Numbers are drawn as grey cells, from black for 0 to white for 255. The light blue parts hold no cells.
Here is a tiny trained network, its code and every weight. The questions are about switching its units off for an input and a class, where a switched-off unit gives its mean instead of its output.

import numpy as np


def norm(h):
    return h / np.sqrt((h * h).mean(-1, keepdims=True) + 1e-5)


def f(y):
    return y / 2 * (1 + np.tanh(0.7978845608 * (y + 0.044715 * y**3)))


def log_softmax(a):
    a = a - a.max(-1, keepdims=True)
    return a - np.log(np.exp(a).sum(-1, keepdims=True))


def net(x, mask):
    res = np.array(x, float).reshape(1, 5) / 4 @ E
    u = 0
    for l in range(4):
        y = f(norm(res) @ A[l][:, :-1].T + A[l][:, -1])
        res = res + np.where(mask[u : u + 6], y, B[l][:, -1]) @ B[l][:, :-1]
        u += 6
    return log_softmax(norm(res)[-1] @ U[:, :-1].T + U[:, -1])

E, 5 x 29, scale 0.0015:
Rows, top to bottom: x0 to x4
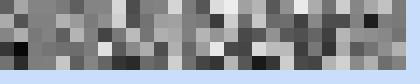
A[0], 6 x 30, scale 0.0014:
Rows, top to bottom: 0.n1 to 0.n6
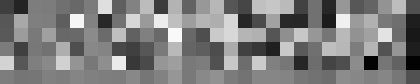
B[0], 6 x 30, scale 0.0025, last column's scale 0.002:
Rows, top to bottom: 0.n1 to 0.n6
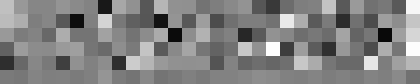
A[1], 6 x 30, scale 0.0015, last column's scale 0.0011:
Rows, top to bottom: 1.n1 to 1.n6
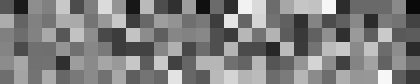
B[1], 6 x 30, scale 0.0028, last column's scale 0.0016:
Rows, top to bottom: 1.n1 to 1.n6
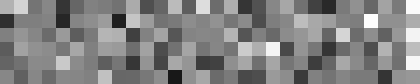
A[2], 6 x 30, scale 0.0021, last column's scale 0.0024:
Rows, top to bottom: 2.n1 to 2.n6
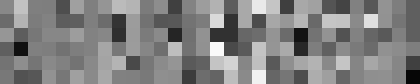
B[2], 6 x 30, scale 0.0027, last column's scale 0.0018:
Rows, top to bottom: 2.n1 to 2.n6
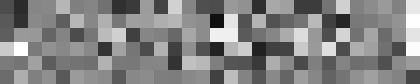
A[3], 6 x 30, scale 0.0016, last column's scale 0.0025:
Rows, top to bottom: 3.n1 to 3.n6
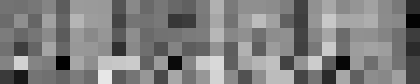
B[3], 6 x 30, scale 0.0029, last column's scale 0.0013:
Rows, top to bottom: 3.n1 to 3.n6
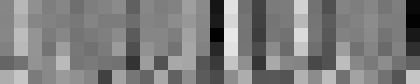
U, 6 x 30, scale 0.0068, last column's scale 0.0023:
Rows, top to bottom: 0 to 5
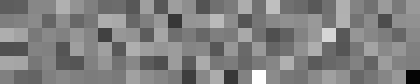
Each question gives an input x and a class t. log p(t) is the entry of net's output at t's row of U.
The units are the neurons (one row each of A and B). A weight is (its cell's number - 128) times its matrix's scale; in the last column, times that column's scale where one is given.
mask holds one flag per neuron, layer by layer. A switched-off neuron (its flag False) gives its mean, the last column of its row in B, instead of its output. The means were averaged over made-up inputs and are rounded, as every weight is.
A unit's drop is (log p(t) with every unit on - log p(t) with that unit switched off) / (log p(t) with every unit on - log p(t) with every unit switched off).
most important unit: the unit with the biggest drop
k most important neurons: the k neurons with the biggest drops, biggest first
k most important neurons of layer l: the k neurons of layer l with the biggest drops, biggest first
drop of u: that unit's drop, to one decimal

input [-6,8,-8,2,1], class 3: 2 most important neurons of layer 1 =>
[1.n2 1.n6]
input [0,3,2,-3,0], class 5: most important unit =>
0.n5
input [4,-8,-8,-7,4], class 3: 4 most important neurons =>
[2.n2 0.n1 2.n4 0.n2]
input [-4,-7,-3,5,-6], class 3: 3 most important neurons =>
[2.n2 0.n4 1.n4]
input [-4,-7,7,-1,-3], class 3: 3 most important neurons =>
[2.n2 1.n1 0.n3]
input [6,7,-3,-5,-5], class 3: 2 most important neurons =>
[0.n5 1.n3]
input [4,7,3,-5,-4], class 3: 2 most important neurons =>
[0.n1 2.n4]
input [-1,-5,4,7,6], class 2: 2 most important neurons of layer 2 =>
[2.n4 2.n1]
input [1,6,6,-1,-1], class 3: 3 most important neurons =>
[0.n5 1.n1 1.n2]
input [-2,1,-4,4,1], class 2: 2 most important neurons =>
[0.n1 0.n2]
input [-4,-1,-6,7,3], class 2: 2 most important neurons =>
[2.n4 0.n2]
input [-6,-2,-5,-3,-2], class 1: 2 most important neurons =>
[2.n3 0.n2]
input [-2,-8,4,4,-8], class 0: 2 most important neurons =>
[1.n2 1.n5]
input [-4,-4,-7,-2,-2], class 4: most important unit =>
1.n1
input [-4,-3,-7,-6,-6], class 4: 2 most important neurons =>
[1.n1 0.n1]
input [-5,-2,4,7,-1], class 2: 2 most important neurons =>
[2.n4 0.n3]
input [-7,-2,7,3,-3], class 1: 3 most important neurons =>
[2.n3 1.n1 1.n3]
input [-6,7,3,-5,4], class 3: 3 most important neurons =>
[0.n5 0.n3 1.n6]
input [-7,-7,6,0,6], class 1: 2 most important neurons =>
[2.n3 1.n5]
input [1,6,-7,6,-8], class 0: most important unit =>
0.n2
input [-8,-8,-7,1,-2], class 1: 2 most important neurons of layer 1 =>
[1.n2 1.n3]
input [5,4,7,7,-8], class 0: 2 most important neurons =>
[1.n1 1.n5]
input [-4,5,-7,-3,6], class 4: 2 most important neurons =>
[1.n1 2.n1]
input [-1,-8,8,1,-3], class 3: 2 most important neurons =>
[2.n2 1.n1]
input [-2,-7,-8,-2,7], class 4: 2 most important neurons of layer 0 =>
[0.n5 0.n1]
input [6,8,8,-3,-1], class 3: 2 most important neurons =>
[0.n5 1.n2]
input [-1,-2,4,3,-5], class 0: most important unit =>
2.n1
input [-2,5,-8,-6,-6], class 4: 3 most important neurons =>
[1.n1 0.n1 0.n4]
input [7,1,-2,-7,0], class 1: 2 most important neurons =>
[2.n5 0.n1]
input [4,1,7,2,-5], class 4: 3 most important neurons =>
[0.n2 0.n4 1.n4]
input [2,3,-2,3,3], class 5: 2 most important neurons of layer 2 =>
[2.n1 2.n2]
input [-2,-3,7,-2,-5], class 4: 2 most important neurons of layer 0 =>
[0.n2 0.n4]
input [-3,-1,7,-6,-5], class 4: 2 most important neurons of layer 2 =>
[2.n4 2.n1]
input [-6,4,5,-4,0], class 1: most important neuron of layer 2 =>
[2.n3]
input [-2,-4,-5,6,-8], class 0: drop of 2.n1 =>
0.1
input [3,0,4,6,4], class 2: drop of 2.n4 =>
0.2
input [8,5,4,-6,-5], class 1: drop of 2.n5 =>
0.1
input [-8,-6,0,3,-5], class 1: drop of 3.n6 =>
0.0
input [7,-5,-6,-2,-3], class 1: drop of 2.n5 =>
0.1
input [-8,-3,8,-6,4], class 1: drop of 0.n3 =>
-0.1
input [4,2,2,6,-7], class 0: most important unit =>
2.n1
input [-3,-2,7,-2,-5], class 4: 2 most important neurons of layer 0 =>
[0.n2 0.n4]
